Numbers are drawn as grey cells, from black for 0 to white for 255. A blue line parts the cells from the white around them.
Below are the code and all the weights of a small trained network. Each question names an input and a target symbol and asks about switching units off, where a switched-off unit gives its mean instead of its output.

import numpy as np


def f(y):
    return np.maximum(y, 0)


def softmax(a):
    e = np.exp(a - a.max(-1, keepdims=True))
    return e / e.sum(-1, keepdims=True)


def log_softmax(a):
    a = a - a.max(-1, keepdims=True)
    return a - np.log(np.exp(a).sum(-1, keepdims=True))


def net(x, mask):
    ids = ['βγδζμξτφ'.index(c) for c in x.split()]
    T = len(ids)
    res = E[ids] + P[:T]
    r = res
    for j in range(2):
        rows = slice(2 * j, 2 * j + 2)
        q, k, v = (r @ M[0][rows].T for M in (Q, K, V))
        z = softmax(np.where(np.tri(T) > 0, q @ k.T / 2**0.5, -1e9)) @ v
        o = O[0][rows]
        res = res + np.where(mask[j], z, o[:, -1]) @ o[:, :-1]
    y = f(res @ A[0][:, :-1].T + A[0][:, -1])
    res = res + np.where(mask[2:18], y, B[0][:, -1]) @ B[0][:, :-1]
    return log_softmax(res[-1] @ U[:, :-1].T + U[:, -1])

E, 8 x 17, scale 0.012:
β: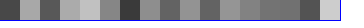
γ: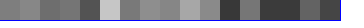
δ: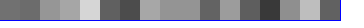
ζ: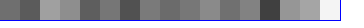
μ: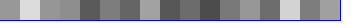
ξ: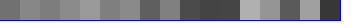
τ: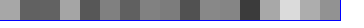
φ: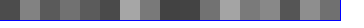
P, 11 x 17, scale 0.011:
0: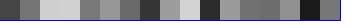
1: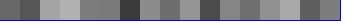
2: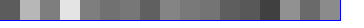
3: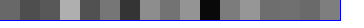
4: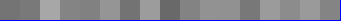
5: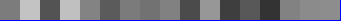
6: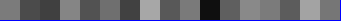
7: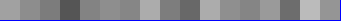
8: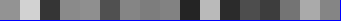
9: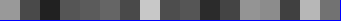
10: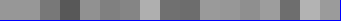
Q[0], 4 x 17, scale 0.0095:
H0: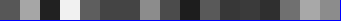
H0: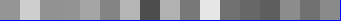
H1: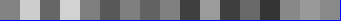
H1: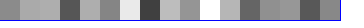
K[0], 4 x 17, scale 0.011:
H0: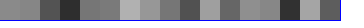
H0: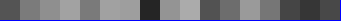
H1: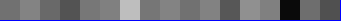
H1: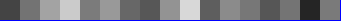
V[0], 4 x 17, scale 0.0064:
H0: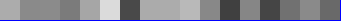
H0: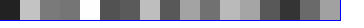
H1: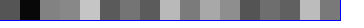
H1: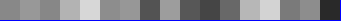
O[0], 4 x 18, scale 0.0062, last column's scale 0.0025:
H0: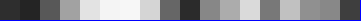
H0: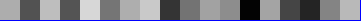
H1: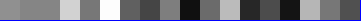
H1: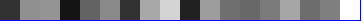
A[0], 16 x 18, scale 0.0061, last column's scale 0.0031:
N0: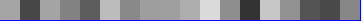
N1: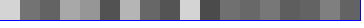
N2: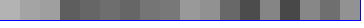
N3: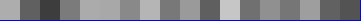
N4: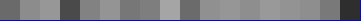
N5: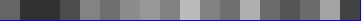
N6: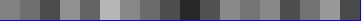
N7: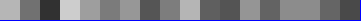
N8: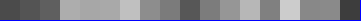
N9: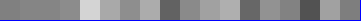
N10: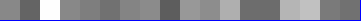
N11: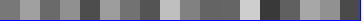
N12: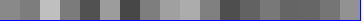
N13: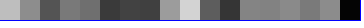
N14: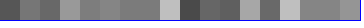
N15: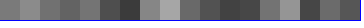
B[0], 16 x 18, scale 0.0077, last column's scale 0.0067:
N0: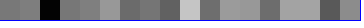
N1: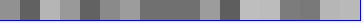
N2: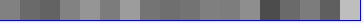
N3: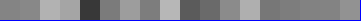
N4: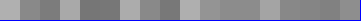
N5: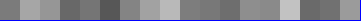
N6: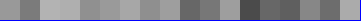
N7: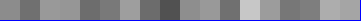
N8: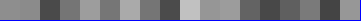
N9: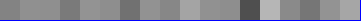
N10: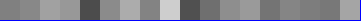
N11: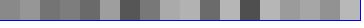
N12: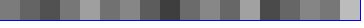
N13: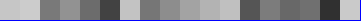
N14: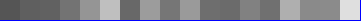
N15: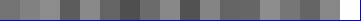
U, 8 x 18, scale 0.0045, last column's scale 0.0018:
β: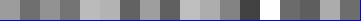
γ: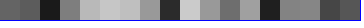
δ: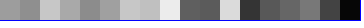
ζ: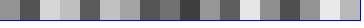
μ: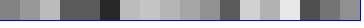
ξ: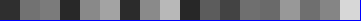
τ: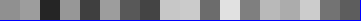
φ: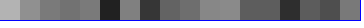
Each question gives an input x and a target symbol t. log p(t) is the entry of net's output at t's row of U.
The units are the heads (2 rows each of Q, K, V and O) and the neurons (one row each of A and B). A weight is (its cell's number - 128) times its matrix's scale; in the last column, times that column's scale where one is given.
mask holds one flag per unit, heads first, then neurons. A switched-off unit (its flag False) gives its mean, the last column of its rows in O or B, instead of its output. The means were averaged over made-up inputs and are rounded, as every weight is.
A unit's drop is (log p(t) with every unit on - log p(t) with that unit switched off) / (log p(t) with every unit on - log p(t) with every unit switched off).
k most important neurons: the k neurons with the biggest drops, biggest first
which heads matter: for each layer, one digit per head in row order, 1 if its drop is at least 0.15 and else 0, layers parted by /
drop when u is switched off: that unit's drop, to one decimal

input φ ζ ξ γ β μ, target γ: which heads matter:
10
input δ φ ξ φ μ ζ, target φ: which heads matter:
10
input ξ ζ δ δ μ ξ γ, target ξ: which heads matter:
11
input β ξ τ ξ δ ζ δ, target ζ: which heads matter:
01
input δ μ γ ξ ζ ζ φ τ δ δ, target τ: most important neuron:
(N11)
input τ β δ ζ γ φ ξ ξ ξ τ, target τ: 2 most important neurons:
(N11 N13)
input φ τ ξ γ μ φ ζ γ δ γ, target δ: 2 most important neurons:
(N6 N3)
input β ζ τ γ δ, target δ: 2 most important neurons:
(N10 N3)
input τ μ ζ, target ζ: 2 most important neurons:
(N1 N7)
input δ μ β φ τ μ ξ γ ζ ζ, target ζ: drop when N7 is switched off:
0.1
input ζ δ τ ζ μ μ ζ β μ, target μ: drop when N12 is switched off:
0.1
